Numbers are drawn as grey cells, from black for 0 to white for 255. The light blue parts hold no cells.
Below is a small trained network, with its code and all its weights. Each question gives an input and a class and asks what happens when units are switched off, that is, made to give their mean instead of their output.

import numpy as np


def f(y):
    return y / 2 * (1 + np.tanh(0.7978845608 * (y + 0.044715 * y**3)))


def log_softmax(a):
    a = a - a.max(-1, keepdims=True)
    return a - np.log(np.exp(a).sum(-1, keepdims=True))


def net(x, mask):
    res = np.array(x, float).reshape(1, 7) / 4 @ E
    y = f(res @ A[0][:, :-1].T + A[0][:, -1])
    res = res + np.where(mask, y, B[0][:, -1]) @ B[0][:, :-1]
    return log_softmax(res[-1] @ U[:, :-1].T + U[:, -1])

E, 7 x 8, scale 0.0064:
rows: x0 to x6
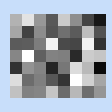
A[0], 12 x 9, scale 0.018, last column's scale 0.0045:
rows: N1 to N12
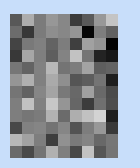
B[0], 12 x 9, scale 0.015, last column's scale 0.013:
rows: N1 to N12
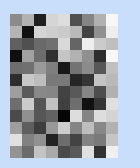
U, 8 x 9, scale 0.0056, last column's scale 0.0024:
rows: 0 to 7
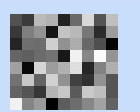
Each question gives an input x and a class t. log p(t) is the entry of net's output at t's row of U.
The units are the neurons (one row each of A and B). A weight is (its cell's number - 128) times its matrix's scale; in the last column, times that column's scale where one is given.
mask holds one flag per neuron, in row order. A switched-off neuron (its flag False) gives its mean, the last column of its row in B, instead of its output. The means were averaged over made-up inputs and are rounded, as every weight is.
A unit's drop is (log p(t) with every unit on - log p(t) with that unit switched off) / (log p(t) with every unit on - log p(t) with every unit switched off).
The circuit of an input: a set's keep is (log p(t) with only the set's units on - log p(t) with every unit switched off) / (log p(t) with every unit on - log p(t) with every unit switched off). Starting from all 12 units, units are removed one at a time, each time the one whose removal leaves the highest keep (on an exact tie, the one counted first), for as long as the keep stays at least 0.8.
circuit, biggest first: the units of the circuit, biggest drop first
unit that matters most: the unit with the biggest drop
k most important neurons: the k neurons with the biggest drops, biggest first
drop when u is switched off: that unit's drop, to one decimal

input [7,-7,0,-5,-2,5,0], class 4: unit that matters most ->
N2
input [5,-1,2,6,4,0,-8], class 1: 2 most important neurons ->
N4, N11
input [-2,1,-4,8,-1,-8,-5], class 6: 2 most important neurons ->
N3, N10
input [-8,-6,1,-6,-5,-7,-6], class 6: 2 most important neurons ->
N1, N3
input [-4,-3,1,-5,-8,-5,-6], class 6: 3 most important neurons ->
N1, N10, N3
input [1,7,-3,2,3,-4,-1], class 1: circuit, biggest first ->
N1, N12
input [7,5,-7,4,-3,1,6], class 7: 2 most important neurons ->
N11, N1
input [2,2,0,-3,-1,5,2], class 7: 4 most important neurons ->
N2, N4, N9, N1
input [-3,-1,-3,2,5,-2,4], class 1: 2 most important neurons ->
N2, N1
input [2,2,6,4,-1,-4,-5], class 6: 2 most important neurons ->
N1, N3
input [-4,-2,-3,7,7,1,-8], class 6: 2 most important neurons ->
N3, N10
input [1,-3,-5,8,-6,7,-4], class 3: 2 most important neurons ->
N9, N12
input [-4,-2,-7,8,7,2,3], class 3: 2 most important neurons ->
N9, N12
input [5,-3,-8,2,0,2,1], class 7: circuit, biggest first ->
N11
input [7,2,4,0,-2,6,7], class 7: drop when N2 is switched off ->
0.2
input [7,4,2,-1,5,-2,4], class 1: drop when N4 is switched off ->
0.1
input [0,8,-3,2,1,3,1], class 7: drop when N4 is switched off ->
0.1
